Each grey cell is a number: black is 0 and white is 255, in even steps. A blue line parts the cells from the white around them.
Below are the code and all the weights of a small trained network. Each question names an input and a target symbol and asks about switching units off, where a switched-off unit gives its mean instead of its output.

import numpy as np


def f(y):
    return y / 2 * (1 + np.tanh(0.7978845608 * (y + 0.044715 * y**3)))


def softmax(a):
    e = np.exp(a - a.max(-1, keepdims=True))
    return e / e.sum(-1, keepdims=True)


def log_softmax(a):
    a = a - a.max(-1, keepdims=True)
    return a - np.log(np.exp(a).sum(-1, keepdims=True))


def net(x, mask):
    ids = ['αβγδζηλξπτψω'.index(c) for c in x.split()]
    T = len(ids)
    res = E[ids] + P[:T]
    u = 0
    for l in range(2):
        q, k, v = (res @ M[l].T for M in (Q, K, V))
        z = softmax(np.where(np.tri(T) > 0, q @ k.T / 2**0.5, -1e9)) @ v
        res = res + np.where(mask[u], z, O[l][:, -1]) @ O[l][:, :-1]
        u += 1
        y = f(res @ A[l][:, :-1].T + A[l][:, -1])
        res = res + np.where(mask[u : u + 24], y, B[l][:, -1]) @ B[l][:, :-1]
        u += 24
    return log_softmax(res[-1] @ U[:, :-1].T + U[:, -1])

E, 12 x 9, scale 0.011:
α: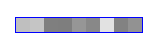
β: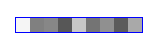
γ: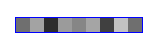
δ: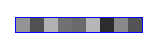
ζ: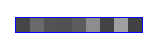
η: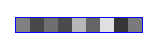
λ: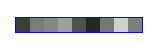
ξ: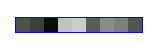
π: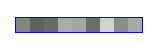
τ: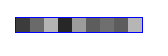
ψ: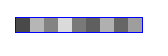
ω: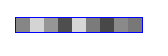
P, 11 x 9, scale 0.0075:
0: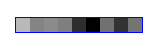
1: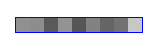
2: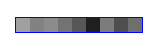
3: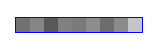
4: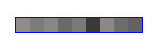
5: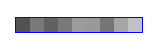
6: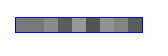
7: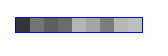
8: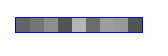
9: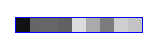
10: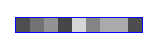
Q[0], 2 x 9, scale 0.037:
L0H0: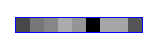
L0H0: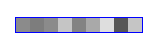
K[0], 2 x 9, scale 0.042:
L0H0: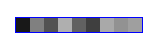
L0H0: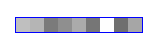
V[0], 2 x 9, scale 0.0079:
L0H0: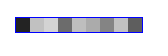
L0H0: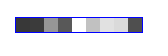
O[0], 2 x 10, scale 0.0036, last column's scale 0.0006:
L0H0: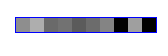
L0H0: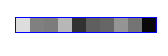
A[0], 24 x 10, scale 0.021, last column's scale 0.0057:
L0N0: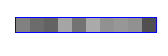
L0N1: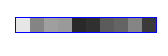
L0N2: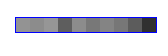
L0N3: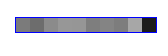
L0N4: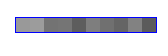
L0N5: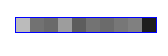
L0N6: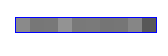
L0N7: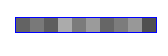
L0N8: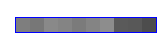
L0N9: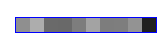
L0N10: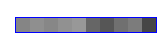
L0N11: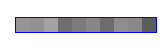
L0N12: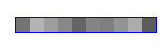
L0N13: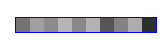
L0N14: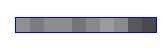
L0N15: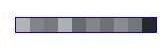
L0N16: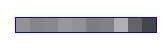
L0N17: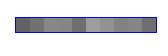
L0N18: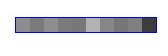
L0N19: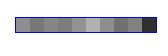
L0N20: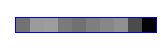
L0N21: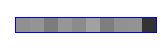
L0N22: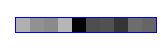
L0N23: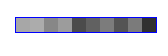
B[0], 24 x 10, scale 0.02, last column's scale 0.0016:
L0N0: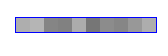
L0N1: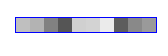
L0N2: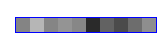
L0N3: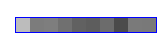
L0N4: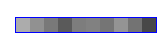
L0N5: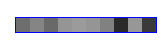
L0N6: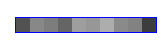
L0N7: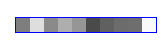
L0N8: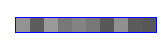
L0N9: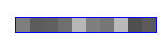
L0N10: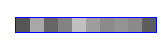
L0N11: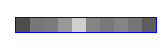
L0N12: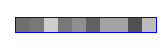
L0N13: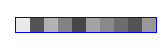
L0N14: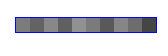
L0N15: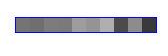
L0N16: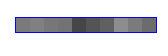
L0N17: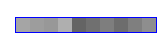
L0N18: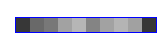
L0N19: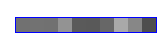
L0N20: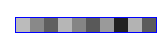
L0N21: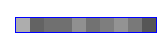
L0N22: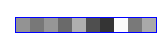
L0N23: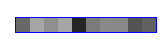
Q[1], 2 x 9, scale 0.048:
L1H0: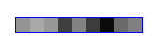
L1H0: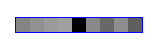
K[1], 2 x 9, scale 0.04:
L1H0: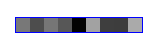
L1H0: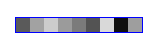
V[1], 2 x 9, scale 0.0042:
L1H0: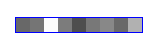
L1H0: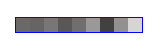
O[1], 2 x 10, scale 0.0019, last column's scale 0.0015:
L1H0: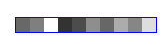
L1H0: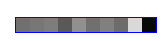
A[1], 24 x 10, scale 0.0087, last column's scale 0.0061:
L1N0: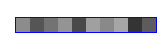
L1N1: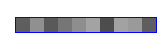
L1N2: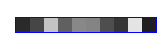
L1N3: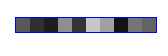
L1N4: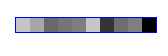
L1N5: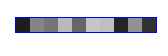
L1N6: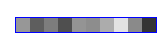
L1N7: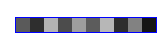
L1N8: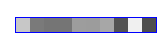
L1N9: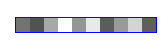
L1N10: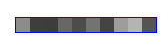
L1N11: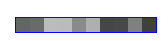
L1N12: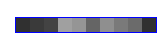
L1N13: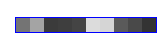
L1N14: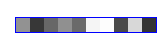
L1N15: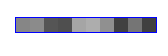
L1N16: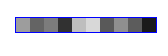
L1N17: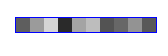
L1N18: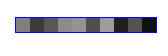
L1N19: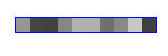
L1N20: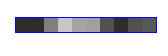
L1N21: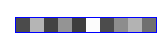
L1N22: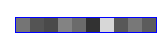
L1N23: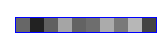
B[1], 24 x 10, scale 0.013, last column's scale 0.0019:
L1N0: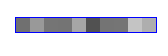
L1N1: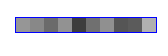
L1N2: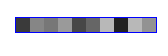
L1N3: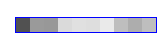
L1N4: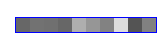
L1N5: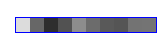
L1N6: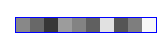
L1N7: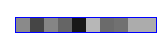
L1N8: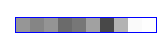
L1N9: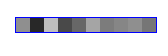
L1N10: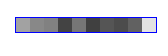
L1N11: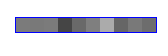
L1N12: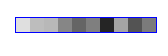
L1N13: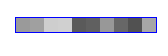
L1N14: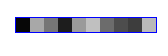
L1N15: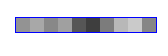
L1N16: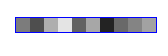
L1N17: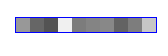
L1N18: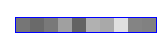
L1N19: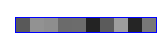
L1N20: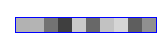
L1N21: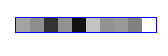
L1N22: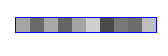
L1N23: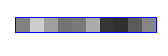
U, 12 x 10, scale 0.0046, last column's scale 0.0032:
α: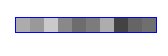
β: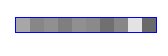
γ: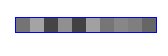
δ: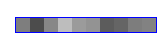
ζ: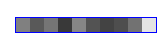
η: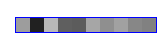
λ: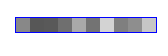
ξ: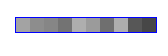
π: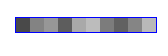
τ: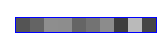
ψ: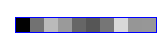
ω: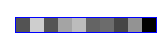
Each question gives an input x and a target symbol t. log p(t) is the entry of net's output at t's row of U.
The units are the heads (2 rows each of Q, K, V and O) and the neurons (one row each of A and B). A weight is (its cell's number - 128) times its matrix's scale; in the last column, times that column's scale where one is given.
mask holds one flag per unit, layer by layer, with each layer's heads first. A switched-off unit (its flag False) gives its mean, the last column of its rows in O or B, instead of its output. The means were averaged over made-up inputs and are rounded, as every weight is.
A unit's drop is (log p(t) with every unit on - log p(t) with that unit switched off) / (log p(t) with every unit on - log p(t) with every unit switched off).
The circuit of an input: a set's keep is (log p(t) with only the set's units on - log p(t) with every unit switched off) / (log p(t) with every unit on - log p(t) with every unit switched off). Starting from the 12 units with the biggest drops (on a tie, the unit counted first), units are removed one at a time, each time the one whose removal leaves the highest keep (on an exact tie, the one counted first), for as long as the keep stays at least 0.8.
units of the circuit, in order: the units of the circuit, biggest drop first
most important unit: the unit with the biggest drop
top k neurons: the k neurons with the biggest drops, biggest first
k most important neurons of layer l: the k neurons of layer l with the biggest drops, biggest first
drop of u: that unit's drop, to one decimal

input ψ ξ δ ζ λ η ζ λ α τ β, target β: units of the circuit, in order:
L0H0; L0N1; L1N8
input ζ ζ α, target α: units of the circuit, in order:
L1N13; L0N1
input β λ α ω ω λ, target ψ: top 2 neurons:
L0N12; L0N1
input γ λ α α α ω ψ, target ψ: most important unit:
L0N22
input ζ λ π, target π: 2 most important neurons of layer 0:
L0N22; L0N7
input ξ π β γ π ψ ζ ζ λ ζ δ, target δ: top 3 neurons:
L1N16; L0N22; L0N1
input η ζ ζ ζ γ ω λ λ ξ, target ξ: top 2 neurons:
L1N12; L1N20
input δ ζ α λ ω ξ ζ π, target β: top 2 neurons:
L1N8; L0N0
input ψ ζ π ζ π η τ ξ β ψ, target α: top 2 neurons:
L0N13; L0N12
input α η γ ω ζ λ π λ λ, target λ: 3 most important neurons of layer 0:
L0N22; L0N1; L0N7
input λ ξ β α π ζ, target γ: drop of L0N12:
0.2
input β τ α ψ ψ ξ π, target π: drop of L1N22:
0.1
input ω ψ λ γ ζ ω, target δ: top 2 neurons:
L1N16; L1N17
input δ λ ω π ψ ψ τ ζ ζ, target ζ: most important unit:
L0H0
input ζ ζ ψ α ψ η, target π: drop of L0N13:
0.0
